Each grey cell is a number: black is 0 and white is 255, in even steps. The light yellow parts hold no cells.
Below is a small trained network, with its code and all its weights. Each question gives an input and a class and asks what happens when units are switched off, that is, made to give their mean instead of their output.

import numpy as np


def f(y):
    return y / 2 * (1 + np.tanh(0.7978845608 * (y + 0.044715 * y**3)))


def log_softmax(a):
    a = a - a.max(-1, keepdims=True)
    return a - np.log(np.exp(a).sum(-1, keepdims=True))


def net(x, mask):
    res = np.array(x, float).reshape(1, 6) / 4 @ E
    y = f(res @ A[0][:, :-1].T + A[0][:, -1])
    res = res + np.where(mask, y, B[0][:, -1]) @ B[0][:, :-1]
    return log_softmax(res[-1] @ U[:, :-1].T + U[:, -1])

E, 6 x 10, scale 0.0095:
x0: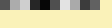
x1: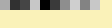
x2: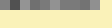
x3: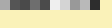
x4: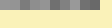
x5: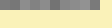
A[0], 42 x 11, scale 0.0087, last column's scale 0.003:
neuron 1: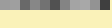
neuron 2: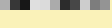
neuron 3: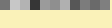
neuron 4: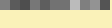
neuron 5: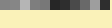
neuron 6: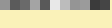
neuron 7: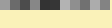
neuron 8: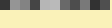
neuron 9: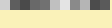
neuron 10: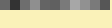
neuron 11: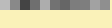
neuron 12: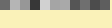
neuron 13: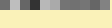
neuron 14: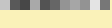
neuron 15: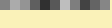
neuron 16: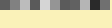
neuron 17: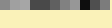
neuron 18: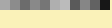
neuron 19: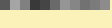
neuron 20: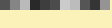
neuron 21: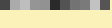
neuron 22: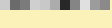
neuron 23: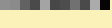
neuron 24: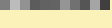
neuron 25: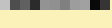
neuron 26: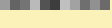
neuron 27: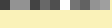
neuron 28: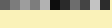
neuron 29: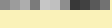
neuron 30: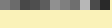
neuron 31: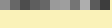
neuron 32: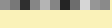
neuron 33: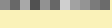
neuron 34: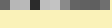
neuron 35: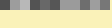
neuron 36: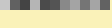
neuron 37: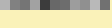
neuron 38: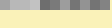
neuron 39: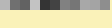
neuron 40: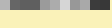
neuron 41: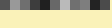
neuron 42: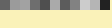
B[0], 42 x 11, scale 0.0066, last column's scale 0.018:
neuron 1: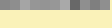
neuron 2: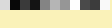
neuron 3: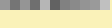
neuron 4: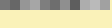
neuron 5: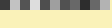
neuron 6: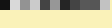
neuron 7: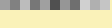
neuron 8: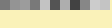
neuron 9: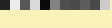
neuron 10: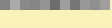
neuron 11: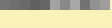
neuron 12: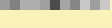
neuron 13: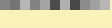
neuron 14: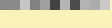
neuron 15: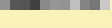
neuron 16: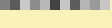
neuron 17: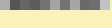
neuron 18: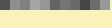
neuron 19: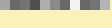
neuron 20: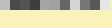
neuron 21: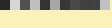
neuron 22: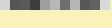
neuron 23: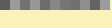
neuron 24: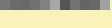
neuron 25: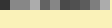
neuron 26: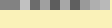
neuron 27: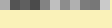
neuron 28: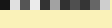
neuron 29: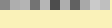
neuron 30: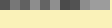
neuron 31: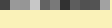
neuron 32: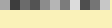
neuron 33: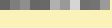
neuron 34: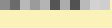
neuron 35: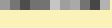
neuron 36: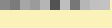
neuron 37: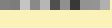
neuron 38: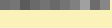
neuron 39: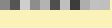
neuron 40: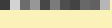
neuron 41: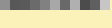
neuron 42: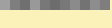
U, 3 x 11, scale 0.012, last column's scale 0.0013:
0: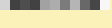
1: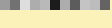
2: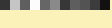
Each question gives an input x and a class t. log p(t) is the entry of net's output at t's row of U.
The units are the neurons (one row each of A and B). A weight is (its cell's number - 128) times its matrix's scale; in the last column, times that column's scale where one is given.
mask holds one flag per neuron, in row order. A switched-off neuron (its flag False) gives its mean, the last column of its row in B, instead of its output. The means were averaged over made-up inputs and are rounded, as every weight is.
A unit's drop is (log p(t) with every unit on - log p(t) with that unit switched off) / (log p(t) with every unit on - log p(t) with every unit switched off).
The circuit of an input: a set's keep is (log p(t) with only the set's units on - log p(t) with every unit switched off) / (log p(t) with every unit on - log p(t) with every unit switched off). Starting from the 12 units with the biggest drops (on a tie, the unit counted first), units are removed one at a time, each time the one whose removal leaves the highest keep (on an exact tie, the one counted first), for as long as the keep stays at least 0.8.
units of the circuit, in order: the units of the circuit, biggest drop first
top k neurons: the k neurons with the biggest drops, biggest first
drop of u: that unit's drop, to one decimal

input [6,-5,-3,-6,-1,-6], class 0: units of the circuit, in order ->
[neuron 20]
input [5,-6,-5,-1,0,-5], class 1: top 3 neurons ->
[neuron 2; neuron 34; neuron 12]
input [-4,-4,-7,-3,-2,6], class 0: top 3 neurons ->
[neuron 2; neuron 22; neuron 32]
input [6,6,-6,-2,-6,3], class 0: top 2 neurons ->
[neuron 20; neuron 27]
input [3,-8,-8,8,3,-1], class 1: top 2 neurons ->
[neuron 34; neuron 12]
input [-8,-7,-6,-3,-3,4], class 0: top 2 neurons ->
[neuron 2; neuron 22]
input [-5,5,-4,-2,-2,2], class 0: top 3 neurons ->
[neuron 2; neuron 22; neuron 32]
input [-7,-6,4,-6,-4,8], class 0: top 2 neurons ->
[neuron 2; neuron 22]
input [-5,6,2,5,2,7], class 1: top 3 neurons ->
[neuron 14; neuron 39; neuron 36]
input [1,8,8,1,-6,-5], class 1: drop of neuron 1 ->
0.0
